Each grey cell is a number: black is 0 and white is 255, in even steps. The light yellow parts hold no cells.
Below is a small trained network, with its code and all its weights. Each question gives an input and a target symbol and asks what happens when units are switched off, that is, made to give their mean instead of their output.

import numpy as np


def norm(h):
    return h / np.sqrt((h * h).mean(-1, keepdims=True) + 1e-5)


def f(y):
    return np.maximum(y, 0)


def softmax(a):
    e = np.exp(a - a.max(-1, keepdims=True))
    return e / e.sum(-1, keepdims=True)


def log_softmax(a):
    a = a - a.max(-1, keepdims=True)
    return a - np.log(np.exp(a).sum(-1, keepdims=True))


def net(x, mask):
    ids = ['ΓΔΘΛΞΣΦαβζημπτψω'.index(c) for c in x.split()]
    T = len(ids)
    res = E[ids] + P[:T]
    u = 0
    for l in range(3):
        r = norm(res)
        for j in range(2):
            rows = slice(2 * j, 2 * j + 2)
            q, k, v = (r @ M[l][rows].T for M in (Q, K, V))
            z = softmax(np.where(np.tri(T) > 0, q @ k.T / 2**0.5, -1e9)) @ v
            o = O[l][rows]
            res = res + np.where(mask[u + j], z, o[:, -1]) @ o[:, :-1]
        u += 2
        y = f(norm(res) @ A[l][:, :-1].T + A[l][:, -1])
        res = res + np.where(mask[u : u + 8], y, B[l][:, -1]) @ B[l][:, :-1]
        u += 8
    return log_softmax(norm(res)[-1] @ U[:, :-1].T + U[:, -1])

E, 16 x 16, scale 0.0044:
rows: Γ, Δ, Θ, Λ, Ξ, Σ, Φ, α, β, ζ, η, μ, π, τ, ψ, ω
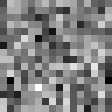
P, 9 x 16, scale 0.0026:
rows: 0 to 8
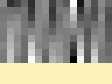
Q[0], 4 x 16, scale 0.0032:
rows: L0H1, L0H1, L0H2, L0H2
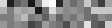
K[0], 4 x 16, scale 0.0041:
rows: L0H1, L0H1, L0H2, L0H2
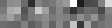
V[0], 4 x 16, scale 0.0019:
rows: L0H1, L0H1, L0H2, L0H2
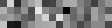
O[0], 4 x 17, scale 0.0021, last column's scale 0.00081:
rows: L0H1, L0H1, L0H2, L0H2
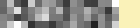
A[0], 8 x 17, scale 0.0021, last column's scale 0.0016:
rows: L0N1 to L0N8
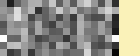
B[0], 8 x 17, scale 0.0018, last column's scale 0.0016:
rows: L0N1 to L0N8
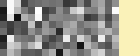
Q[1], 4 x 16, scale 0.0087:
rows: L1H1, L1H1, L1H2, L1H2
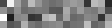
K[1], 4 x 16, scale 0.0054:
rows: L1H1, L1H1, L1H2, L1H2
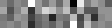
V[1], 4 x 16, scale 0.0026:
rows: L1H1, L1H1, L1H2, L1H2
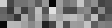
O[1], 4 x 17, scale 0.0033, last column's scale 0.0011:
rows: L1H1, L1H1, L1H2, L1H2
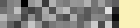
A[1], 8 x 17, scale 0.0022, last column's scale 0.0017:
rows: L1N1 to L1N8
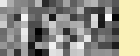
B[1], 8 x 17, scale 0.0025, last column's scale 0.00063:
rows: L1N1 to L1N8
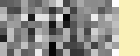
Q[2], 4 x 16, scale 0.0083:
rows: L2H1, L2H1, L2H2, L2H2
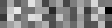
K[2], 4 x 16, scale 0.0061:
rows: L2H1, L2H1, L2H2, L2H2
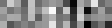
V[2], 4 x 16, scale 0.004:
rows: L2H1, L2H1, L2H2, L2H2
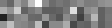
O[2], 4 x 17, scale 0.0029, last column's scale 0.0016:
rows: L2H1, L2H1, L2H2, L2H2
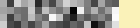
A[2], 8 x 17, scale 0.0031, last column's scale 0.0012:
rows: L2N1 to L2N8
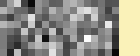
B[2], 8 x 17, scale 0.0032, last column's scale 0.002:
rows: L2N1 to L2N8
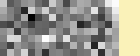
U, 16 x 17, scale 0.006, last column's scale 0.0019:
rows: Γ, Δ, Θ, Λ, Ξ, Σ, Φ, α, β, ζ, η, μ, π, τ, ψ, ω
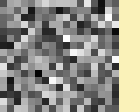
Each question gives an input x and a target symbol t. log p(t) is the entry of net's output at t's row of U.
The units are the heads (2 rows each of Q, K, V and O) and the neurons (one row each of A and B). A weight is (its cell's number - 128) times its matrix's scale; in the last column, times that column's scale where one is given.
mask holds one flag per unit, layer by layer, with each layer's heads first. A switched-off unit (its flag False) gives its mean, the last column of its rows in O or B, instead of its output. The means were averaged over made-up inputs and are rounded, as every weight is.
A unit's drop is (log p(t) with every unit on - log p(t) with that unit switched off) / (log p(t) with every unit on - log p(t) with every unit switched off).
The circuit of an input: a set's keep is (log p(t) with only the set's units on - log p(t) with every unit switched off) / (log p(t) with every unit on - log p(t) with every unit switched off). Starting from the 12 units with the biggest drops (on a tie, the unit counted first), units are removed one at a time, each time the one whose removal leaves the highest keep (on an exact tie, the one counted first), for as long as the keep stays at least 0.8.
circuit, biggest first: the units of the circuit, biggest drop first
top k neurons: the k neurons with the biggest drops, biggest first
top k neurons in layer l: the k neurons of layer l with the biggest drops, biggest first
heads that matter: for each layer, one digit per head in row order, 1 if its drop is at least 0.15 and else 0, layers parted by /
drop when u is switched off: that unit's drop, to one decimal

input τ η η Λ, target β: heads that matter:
01 / 10 / 10
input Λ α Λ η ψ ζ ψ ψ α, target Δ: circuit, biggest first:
[L2H2; L1H1]
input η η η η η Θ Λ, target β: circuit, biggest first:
[L2H1]
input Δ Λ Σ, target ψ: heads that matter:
00 / 11 / 01
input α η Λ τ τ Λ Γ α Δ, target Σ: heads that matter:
00 / 01 / 11
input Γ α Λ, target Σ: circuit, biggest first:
[L1H2; L2H2; L2H1]
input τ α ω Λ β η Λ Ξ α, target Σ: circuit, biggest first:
[L2H2; L1H2; L2N4]
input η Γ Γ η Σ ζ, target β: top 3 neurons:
[L1N7; L1N4; L1N8]
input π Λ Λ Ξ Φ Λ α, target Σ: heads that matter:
00 / 01 / 01
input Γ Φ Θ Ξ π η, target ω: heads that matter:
00 / 00 / 10
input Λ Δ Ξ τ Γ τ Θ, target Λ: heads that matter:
00 / 00 / 10
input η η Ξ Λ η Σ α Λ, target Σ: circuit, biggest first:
[L2H2; L1H2]
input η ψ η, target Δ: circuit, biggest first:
[L2H2; L2N1]
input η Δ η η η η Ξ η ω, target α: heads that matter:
00 / 10 / 11
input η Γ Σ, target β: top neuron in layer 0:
[L0N2]
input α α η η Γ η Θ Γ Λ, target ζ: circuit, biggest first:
[L1H1; L1H2; L1N3]
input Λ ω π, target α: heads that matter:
00 / 10 / 01
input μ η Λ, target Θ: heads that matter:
00 / 10 / 10
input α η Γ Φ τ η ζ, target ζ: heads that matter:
00 / 00 / 00
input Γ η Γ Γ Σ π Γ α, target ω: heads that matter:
00 / 11 / 10
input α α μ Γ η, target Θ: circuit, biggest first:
[L1H1]
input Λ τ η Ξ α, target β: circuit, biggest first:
[L0H2; L2H1; L1H2]
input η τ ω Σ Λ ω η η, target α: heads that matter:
00 / 11 / 11
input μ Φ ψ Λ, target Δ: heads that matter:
00 / 00 / 01
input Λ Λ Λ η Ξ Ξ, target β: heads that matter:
00 / 00 / 10
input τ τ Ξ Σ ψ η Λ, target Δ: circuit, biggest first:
[L2H2; L1H1]
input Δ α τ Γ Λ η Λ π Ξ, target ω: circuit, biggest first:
[L2H1]
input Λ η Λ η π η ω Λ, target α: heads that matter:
00 / 10 / 01
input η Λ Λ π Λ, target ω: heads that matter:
00 / 00 / 10
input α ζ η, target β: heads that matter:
00 / 00 / 10
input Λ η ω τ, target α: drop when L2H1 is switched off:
0.2
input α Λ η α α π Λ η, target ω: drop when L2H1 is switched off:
0.4
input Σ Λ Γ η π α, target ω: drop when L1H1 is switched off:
0.2
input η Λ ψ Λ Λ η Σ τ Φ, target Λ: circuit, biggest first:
[L2H1]
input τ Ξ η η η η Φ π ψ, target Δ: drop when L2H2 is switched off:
0.7
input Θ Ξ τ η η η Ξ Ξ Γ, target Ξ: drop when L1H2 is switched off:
0.7
